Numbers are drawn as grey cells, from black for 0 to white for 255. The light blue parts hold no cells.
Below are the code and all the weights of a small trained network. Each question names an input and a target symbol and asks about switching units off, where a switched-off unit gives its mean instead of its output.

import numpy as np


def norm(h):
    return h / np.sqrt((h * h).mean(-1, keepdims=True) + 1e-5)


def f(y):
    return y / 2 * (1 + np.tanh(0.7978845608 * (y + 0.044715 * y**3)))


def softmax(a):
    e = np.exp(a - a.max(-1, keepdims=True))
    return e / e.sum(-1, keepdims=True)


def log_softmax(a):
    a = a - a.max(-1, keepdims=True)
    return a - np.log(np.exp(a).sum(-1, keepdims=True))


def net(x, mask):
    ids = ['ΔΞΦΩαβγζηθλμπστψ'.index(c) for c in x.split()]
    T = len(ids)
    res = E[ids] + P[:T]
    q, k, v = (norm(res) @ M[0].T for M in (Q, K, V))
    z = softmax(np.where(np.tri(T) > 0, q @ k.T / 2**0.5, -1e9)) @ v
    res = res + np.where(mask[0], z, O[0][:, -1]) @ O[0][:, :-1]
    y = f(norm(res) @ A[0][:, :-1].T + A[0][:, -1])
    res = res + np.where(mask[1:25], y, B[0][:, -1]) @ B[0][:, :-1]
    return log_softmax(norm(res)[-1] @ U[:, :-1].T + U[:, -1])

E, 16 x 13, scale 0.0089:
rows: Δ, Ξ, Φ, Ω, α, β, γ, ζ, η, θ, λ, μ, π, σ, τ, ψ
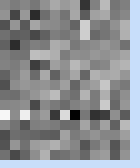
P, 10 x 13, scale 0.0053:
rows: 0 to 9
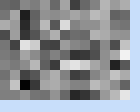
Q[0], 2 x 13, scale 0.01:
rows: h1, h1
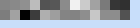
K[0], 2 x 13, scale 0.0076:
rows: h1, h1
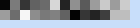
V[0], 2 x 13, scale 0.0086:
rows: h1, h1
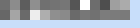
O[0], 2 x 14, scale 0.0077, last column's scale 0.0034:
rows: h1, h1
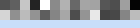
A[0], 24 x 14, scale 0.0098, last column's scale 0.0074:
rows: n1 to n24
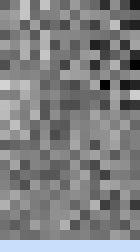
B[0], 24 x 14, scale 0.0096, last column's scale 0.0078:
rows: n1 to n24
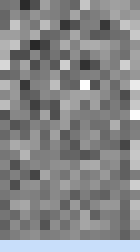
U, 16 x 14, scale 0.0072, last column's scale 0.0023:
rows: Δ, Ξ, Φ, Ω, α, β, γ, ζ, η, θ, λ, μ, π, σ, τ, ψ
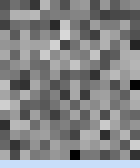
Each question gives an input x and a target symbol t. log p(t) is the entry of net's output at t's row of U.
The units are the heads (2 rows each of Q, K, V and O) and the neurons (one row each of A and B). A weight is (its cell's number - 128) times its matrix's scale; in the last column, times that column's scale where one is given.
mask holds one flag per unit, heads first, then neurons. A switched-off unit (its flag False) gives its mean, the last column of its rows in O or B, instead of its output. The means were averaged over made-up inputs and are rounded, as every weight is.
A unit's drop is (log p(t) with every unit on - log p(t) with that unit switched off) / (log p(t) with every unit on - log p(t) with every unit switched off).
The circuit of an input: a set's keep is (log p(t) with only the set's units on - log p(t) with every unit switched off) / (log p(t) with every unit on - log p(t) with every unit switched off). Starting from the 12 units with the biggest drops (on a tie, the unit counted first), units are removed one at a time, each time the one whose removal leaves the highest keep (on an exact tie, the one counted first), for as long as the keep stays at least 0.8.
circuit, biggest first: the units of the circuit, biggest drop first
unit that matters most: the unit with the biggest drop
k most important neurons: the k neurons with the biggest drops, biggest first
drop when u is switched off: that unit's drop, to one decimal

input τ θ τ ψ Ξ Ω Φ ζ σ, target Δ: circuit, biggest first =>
[h1]
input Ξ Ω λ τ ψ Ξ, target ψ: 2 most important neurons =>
[n3 n7]
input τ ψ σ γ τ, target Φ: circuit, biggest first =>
[n9 n4]
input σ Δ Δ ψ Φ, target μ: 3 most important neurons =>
[n9 n3 n11]
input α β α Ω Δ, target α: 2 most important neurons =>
[n9 n11]
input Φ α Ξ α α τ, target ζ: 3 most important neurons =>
[n3 n7 n17]
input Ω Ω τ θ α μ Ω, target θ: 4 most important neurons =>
[n6 n9 n12 n21]
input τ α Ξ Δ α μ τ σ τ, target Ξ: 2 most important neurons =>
[n9 n4]
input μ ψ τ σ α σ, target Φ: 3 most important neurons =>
[n9 n3 n15]
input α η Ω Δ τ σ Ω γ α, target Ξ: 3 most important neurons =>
[n4 n15 n9]
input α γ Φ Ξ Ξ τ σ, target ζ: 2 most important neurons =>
[n3 n7]
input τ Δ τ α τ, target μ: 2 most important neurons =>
[n3 n9]
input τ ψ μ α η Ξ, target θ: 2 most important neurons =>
[n9 n12]
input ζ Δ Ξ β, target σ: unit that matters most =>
n3
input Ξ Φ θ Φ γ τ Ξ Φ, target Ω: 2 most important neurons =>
[n7 n9]
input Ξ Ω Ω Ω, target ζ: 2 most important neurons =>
[n3 n7]
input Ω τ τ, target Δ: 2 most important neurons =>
[n1 n6]
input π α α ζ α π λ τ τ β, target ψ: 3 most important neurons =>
[n7 n3 n15]
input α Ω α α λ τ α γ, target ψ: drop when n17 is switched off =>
0.2
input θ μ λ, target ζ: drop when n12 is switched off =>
0.3
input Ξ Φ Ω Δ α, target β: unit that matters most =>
h1
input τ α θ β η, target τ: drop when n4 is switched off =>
0.1
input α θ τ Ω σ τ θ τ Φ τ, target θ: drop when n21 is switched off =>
0.1
